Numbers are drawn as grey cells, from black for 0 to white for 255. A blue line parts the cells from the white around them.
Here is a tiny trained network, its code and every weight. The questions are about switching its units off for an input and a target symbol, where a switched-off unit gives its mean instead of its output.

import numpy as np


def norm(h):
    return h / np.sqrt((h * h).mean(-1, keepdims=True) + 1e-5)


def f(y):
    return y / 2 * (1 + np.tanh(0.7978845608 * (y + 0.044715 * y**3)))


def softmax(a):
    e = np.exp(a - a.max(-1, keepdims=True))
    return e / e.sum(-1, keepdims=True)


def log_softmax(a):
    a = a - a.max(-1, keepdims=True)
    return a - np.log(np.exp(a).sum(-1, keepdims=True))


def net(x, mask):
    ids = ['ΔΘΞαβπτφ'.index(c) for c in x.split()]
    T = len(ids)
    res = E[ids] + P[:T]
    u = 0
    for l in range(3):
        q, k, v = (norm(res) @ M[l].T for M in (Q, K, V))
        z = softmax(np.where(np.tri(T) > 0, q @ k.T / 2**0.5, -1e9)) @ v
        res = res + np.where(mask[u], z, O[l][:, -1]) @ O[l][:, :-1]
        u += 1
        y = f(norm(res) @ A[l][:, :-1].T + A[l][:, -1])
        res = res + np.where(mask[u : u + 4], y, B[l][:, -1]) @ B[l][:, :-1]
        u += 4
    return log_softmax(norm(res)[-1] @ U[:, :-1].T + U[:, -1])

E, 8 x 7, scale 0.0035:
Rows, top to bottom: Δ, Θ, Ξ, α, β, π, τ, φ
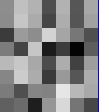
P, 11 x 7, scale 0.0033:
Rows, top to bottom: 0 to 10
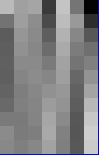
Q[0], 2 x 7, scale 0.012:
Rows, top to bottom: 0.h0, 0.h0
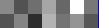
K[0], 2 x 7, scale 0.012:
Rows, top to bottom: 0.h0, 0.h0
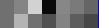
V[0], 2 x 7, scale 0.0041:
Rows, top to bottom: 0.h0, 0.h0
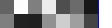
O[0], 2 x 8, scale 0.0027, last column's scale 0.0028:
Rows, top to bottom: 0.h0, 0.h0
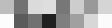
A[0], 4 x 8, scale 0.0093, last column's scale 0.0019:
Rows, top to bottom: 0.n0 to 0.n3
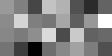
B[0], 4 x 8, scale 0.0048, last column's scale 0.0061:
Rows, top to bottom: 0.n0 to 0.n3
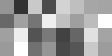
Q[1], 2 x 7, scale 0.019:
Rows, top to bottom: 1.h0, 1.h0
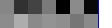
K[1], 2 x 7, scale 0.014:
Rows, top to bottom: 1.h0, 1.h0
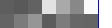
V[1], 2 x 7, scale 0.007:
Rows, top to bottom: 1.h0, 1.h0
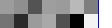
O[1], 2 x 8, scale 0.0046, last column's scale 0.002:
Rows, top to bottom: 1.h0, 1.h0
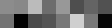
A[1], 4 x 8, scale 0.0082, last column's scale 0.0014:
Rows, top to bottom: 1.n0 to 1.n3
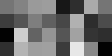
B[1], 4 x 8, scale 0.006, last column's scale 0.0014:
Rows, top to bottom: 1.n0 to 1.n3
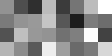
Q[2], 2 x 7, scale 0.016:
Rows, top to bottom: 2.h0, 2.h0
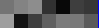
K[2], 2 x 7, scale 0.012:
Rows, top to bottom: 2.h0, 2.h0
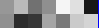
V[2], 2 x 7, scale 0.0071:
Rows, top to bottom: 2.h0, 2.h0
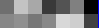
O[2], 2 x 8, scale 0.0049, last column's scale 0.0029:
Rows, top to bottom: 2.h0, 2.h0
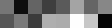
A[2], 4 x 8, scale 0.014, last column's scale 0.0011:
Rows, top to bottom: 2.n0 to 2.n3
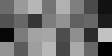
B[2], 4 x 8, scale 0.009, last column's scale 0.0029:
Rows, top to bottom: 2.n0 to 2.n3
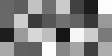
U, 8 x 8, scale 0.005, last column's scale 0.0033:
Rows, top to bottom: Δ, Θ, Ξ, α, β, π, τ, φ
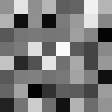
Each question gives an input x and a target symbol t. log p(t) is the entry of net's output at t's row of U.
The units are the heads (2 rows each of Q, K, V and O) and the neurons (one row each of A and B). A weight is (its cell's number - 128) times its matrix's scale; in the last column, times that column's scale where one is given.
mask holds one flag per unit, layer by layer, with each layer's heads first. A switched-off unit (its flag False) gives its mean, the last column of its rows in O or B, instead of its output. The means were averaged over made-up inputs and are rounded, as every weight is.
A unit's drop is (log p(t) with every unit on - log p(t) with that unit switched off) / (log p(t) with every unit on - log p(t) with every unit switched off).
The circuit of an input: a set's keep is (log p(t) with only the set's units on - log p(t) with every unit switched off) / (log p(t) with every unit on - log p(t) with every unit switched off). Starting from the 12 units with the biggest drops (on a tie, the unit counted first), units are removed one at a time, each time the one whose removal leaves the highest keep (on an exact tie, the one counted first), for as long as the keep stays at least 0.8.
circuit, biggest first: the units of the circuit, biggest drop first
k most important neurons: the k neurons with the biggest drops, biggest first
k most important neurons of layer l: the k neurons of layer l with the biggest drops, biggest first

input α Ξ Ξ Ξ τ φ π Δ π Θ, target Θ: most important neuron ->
[0.n1]
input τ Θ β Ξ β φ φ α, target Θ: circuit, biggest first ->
[0.n1; 1.h0]
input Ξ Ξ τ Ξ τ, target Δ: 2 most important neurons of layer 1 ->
[1.n0; 1.n3]
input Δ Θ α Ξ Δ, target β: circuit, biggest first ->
[1.h0; 0.n1; 2.n3; 0.h0]
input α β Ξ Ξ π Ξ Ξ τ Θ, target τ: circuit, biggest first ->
[2.h0; 0.h0; 2.n1; 0.n0]
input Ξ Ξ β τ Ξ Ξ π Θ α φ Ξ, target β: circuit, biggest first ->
[0.n1; 1.h0; 2.n3]
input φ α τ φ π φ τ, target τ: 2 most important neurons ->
[0.n1; 2.n1]
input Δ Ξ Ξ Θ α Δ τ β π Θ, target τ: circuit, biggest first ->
[0.h0; 1.h0; 0.n1; 2.n1]
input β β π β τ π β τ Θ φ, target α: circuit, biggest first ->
[0.n0; 1.h0; 1.n0]
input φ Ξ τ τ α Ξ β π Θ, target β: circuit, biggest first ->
[1.h0; 2.n3; 0.h0]
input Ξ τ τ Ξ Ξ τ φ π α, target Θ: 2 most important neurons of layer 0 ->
[0.n1; 0.n3]
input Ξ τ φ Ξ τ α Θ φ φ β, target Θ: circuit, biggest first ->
[1.h0; 0.h0]
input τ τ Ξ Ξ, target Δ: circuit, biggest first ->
[0.h0; 0.n2]
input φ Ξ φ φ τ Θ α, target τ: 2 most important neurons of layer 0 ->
[0.n1; 0.n0]
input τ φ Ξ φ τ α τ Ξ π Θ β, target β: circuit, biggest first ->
[1.h0; 0.n1]
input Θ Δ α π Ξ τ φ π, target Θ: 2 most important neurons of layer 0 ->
[0.n1; 0.n3]
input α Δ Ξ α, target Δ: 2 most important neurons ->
[1.n0; 0.n0]
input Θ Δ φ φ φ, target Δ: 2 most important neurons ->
[0.n3; 2.n0]
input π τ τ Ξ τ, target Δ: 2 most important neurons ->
[0.n3; 1.n0]
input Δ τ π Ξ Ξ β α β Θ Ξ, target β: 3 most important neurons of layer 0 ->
[0.n1; 0.n3; 0.n0]
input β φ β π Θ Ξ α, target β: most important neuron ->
[2.n3]
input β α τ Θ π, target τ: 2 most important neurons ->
[0.n1; 2.n1]
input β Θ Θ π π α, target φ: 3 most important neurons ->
[2.n2; 0.n2; 0.n3]
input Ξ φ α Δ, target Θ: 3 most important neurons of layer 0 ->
[0.n3; 0.n2; 0.n1]
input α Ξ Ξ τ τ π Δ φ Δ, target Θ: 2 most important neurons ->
[0.n1; 1.n1]
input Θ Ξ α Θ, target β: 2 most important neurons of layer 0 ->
[0.n1; 0.n2]
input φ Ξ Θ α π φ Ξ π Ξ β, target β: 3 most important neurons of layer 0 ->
[0.n1; 0.n2; 0.n3]
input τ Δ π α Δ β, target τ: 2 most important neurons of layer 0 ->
[0.n3; 0.n2]
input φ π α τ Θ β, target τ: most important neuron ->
[2.n1]
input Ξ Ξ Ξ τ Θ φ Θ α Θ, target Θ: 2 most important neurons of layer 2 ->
[2.n0; 2.n3]
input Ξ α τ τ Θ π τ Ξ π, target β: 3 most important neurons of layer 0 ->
[0.n1; 0.n2; 0.n0]
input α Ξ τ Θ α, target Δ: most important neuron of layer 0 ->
[0.n2]
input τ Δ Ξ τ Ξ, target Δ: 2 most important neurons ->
[0.n2; 1.n0]
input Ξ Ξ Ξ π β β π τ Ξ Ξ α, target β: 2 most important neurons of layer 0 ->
[0.n1; 0.n2]
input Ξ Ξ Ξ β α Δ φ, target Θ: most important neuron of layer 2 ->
[2.n0]
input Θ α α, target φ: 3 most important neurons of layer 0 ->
[0.n2; 0.n3; 0.n1]
